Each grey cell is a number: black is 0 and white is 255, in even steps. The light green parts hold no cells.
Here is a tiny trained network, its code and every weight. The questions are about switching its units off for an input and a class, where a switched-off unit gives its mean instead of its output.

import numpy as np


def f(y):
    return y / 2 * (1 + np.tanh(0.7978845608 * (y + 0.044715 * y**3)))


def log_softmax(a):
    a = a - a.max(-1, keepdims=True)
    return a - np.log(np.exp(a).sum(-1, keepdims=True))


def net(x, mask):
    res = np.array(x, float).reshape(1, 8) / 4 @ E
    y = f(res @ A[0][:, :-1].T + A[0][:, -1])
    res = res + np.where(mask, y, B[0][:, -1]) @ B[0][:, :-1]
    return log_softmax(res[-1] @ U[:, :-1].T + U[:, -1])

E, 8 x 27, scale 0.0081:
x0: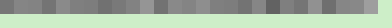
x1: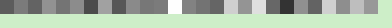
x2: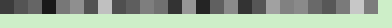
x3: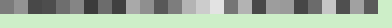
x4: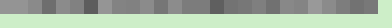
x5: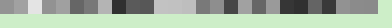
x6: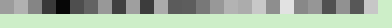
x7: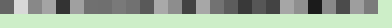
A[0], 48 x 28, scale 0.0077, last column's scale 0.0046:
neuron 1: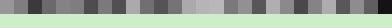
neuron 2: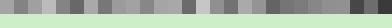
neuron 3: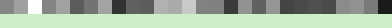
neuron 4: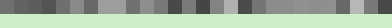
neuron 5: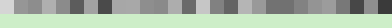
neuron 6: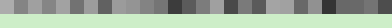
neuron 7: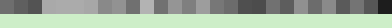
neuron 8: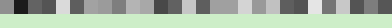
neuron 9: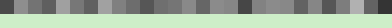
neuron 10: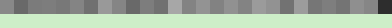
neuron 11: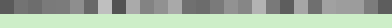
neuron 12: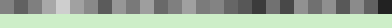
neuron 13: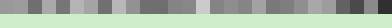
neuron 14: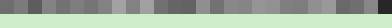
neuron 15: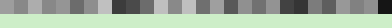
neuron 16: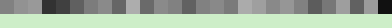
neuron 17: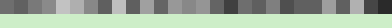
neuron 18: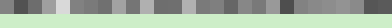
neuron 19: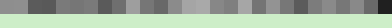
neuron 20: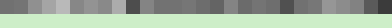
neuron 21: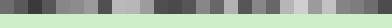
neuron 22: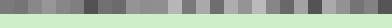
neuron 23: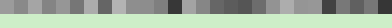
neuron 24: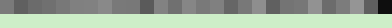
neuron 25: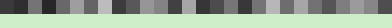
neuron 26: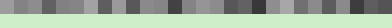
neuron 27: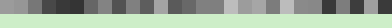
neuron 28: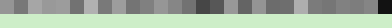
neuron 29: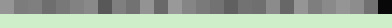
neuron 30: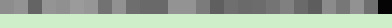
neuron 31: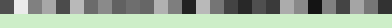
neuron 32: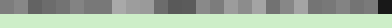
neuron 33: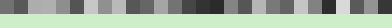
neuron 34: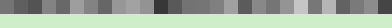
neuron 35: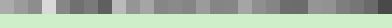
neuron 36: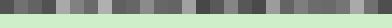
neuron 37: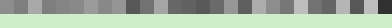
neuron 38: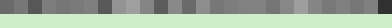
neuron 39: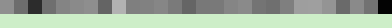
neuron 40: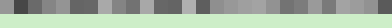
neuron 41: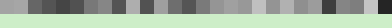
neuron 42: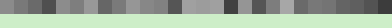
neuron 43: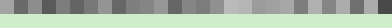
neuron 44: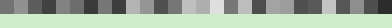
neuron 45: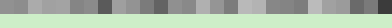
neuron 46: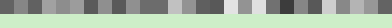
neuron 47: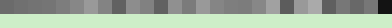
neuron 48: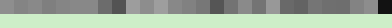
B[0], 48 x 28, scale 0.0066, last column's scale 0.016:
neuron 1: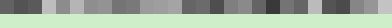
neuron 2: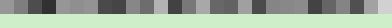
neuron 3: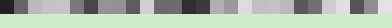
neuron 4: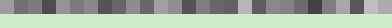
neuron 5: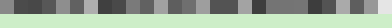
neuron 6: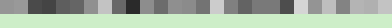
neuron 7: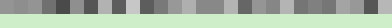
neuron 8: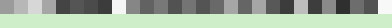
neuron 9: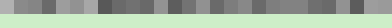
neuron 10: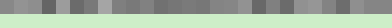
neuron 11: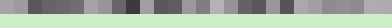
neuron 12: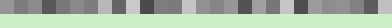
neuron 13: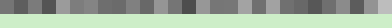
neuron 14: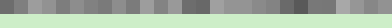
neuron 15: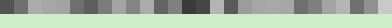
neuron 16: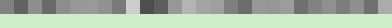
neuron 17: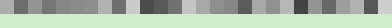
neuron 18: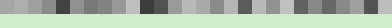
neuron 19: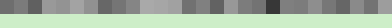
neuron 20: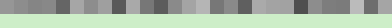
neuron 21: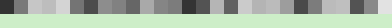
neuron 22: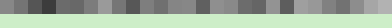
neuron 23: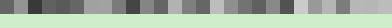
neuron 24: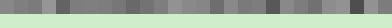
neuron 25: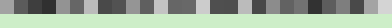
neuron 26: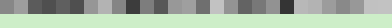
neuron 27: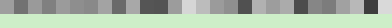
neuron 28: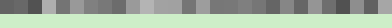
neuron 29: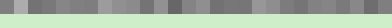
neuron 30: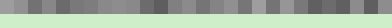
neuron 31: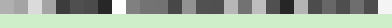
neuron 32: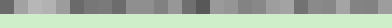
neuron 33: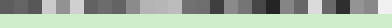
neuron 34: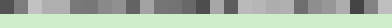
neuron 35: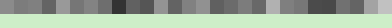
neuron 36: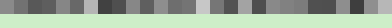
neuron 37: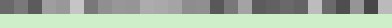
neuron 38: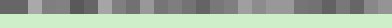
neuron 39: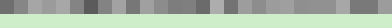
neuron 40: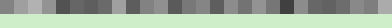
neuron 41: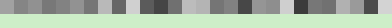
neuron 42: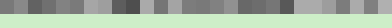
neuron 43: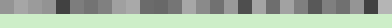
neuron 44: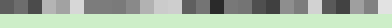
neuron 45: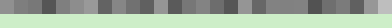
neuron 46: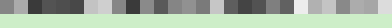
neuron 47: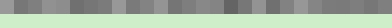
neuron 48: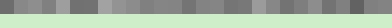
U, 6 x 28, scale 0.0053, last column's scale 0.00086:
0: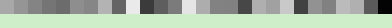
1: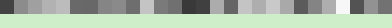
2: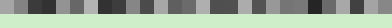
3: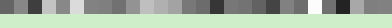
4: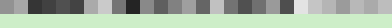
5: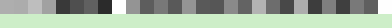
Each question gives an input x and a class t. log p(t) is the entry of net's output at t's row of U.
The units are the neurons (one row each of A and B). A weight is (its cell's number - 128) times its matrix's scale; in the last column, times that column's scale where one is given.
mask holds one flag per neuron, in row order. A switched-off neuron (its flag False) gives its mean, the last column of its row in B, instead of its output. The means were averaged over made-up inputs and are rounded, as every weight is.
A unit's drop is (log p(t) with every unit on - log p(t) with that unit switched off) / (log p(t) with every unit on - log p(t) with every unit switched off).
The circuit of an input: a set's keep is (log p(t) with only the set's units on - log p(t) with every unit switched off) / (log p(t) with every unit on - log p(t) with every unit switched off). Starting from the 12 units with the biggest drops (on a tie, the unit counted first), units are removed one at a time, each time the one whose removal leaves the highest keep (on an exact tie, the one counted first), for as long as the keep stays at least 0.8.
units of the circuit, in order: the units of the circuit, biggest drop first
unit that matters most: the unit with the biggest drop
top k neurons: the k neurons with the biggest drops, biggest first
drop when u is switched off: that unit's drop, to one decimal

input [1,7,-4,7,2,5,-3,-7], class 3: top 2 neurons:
(neuron 44; neuron 1)
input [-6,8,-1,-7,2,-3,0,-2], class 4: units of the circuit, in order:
(neuron 46)
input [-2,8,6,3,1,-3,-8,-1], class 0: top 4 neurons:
(neuron 17; neuron 18; neuron 12; neuron 7)
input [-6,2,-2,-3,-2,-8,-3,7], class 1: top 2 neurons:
(neuron 21; neuron 34)
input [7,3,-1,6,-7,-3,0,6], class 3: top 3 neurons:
(neuron 44; neuron 8; neuron 1)
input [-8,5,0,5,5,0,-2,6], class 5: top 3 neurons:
(neuron 31; neuron 33; neuron 6)
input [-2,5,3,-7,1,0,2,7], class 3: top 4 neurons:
(neuron 33; neuron 8; neuron 37; neuron 28)
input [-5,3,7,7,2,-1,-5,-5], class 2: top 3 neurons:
(neuron 25; neuron 36; neuron 33)
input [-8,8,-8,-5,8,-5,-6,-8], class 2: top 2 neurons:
(neuron 5; neuron 2)
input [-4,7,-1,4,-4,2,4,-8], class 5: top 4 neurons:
(neuron 8; neuron 43; neuron 40; neuron 6)
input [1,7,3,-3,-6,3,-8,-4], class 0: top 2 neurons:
(neuron 18; neuron 17)
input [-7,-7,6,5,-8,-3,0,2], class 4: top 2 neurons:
(neuron 26; neuron 6)
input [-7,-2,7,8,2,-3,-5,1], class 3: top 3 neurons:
(neuron 44; neuron 1; neuron 5)
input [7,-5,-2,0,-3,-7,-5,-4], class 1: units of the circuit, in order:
(neuron 21)
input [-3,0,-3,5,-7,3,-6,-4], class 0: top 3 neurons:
(neuron 18; neuron 17; neuron 33)
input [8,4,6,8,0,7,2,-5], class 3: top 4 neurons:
(neuron 44; neuron 1; neuron 21; neuron 19)
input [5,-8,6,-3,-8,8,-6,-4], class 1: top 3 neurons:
(neuron 3; neuron 15; neuron 46)
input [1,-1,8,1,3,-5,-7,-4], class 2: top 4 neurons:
(neuron 25; neuron 36; neuron 4; neuron 27)
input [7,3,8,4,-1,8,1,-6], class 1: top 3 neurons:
(neuron 3; neuron 15; neuron 5)
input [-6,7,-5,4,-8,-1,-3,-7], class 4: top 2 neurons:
(neuron 46; neuron 31)
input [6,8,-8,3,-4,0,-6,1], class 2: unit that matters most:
neuron 5
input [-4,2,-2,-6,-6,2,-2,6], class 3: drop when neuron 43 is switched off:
0.1
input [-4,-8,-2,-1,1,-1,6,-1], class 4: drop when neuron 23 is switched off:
0.2
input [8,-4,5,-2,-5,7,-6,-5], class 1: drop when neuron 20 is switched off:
-0.1
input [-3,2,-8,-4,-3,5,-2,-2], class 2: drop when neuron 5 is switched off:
0.0
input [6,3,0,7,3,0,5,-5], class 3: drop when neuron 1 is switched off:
0.1
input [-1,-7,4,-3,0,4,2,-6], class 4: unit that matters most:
neuron 6
